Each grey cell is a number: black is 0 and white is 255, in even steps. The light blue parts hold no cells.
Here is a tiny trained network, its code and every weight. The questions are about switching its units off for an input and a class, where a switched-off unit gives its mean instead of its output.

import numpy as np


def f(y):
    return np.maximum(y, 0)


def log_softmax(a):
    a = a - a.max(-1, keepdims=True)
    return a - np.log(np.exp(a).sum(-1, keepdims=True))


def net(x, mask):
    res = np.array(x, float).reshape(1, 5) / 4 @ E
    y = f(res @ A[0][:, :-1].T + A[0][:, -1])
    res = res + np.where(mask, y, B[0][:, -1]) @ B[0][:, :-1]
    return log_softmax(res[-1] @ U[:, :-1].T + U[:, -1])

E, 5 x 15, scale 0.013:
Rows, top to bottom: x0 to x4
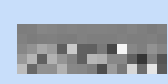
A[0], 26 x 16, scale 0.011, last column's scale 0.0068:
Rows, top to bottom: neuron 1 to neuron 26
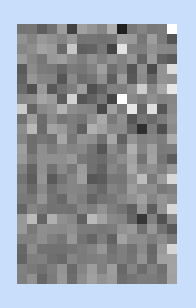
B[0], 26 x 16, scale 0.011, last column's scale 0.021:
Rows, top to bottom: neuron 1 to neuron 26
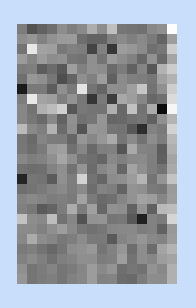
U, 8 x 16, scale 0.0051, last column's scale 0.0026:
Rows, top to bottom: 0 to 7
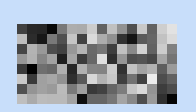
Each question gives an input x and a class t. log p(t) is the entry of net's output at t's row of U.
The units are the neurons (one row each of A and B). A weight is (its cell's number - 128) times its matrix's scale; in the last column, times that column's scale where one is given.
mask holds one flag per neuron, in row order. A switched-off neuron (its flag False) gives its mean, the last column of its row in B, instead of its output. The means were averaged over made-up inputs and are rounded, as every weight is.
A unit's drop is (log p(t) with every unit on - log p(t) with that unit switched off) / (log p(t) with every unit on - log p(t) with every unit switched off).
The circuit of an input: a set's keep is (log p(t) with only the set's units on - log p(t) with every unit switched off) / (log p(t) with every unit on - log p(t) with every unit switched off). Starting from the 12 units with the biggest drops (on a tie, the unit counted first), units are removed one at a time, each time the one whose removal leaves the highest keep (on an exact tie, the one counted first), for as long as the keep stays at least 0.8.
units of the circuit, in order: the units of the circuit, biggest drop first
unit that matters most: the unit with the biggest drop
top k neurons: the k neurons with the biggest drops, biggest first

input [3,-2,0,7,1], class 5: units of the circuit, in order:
[neuron 8]
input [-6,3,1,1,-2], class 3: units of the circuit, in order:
[neuron 7; neuron 9]
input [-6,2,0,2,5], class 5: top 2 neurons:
[neuron 8; neuron 3]
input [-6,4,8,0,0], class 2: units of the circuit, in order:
[neuron 9; neuron 20]
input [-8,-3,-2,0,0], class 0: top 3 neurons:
[neuron 9; neuron 20; neuron 11]
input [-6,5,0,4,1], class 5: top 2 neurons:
[neuron 8; neuron 3]
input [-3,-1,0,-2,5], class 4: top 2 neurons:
[neuron 8; neuron 3]
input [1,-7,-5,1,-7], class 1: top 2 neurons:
[neuron 7; neuron 16]
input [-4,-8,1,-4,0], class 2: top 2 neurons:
[neuron 9; neuron 1]
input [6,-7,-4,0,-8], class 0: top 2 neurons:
[neuron 20; neuron 11]
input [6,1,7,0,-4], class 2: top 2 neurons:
[neuron 20; neuron 11]
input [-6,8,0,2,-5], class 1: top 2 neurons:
[neuron 8; neuron 3]
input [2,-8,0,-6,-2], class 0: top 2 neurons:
[neuron 8; neuron 3]
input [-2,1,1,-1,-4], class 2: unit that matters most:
neuron 1
